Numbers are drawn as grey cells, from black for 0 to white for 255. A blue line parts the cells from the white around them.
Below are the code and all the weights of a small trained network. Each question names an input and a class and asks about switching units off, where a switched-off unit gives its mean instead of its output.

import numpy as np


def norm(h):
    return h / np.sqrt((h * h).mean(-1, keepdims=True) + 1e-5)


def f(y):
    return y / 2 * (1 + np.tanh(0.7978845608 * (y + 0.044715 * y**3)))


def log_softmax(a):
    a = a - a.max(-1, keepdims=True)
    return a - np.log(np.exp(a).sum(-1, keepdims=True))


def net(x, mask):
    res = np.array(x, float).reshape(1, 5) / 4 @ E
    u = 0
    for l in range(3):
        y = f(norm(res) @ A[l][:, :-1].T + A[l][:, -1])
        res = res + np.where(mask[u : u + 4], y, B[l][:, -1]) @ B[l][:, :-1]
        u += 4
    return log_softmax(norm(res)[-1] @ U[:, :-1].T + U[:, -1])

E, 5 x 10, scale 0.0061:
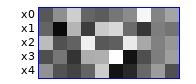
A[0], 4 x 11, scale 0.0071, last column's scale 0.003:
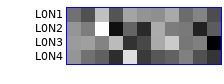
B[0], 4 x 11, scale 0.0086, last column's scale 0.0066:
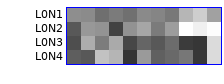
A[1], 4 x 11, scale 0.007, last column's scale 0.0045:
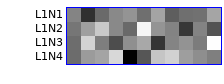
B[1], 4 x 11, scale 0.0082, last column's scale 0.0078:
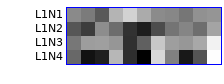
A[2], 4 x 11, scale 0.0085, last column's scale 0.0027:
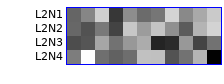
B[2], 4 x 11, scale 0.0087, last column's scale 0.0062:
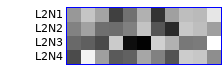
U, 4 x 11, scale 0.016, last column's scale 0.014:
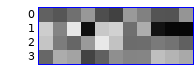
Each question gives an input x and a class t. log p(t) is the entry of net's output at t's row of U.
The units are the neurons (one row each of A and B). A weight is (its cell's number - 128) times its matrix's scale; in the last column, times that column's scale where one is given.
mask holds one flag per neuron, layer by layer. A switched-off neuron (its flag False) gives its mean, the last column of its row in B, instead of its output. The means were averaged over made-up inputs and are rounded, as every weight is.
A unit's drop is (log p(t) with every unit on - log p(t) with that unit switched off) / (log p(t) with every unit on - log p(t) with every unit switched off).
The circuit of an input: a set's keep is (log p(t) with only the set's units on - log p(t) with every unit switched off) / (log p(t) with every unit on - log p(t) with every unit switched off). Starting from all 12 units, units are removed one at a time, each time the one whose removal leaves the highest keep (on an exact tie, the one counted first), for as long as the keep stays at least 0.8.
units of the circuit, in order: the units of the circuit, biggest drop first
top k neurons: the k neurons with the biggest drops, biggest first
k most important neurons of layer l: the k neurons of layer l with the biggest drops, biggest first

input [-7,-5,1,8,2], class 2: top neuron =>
L0N2
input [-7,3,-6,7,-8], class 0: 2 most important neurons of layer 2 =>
L2N3, L2N1
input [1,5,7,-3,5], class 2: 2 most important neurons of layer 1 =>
L1N3, L1N1
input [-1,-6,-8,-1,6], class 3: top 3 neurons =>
L1N4, L1N3, L0N3
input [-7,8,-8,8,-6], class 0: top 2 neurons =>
L2N3, L0N2
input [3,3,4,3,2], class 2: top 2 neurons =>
L0N2, L0N4
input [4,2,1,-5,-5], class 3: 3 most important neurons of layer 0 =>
L0N2, L0N4, L0N1
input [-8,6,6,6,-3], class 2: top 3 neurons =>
L0N4, L1N1, L0N3
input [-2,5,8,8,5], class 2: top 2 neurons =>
L1N1, L0N3
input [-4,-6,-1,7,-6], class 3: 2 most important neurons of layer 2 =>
L2N4, L2N3
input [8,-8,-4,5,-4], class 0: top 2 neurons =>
L1N4, L0N2
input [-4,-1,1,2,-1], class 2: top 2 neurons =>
L0N4, L0N2
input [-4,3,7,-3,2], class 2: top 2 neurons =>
L1N1, L2N3
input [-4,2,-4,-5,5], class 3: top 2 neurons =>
L0N2, L1N4
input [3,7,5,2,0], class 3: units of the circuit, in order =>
L1N4
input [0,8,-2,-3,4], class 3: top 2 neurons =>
L0N2, L1N4
